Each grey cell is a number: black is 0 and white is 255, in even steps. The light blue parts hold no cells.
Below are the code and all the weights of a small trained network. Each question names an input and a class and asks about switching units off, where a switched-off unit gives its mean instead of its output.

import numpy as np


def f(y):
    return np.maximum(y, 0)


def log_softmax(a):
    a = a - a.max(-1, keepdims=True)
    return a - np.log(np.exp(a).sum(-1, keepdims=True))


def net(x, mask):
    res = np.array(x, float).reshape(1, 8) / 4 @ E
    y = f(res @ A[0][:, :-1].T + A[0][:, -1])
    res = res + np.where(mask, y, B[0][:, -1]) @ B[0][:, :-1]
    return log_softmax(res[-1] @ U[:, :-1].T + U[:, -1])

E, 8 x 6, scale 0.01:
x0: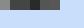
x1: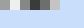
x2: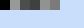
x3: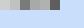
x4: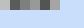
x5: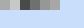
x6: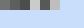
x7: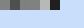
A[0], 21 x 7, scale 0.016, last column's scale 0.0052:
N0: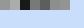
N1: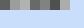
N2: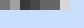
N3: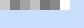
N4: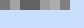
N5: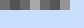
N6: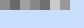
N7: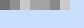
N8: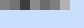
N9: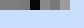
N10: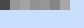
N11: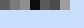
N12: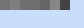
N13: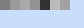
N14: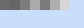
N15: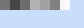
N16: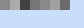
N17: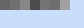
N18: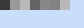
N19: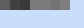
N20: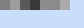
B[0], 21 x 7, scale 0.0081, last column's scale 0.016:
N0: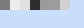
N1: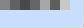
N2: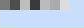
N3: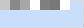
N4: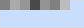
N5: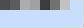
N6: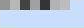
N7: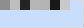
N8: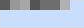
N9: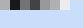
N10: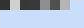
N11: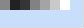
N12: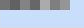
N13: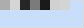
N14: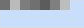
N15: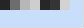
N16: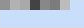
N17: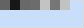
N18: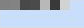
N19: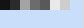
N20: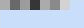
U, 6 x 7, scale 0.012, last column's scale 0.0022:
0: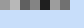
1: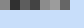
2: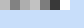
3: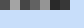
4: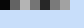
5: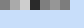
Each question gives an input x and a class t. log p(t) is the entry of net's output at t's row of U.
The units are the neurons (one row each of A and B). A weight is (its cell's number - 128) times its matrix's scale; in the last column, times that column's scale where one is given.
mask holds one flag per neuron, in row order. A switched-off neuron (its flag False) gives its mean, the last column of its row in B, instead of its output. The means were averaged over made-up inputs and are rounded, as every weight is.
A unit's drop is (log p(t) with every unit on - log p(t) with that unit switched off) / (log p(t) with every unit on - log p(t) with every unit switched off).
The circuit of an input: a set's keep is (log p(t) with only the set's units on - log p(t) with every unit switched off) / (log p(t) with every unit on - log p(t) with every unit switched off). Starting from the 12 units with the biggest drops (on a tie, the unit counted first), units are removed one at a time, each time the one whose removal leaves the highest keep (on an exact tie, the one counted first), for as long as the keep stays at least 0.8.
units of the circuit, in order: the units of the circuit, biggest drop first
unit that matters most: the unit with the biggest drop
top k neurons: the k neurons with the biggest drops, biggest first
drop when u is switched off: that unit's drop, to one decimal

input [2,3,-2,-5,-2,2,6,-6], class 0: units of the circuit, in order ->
(N13)
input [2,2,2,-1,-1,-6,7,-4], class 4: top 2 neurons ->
(N19; N3)
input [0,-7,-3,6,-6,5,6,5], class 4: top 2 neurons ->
(N15; N5)
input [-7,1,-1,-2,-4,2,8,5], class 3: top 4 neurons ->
(N10; N7; N19; N13)
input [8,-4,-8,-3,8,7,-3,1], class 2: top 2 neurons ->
(N3; N13)
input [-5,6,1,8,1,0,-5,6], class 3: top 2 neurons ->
(N7; N1)
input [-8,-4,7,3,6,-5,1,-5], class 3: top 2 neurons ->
(N10; N7)
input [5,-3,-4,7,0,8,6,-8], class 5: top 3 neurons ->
(N0; N16; N8)
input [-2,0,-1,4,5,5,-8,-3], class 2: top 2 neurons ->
(N3; N19)
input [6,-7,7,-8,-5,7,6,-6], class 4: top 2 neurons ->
(N19; N8)
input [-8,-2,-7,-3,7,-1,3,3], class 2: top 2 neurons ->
(N3; N7)
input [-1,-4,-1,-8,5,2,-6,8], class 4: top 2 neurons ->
(N15; N5)
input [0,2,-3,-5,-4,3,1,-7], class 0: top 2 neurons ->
(N13; N6)
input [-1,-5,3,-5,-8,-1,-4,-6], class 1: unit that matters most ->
N11
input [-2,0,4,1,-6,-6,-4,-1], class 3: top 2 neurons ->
(N10; N18)
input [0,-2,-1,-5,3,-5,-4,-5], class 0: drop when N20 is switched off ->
0.1
